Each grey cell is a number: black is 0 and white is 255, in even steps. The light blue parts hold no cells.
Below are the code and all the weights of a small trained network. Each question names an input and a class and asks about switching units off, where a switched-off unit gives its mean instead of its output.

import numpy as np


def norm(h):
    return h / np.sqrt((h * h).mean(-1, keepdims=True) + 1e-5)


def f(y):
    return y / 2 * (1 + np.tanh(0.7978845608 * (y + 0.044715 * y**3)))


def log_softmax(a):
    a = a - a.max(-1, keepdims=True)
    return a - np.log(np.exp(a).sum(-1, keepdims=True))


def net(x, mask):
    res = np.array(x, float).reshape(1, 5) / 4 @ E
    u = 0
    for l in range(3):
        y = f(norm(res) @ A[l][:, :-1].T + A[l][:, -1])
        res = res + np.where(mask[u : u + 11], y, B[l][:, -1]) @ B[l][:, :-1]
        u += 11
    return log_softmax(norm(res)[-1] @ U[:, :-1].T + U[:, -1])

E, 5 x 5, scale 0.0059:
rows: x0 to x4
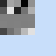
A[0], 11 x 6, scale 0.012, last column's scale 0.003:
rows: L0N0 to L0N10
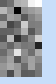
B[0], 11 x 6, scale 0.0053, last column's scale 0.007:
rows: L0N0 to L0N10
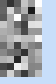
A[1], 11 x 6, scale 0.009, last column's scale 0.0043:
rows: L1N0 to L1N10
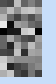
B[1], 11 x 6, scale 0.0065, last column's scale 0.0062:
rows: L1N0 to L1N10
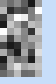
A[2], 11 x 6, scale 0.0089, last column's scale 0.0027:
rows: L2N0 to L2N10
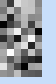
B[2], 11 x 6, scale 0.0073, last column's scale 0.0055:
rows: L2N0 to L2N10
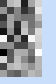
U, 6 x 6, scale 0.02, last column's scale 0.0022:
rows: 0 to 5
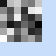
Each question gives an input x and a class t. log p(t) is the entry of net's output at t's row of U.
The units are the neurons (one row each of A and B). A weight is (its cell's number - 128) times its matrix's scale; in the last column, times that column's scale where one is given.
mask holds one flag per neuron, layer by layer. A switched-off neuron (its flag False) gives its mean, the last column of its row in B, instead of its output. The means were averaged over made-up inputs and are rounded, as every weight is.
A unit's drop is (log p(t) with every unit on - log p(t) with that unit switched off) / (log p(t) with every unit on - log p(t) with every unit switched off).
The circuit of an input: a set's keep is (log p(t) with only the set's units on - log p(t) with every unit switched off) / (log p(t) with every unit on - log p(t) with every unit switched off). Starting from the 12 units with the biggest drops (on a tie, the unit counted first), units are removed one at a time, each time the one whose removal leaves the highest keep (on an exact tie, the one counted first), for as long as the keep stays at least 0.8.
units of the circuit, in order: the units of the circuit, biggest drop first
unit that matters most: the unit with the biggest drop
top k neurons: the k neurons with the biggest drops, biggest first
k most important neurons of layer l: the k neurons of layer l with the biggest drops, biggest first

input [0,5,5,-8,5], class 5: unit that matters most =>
L0N8
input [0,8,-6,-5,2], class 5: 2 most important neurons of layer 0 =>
(L0N8, L0N1)
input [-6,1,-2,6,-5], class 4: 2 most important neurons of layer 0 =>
(L0N1, L0N7)
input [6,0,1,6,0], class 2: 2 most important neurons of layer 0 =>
(L0N0, L0N1)
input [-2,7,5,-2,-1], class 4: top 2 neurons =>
(L0N1, L0N0)
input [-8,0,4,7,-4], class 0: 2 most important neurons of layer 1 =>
(L1N7, L1N9)
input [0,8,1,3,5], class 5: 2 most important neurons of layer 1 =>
(L1N9, L1N3)
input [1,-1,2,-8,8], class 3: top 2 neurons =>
(L1N6, L0N5)
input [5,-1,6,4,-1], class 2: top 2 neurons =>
(L0N0, L1N7)
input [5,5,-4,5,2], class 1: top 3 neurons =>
(L1N4, L2N5, L1N1)
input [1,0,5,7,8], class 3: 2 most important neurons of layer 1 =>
(L1N6, L1N9)
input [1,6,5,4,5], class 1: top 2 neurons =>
(L0N5, L1N7)
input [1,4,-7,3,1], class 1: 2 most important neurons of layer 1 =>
(L1N4, L1N1)
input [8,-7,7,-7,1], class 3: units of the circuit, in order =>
(L1N7)
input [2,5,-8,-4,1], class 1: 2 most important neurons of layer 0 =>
(L0N8, L0N10)
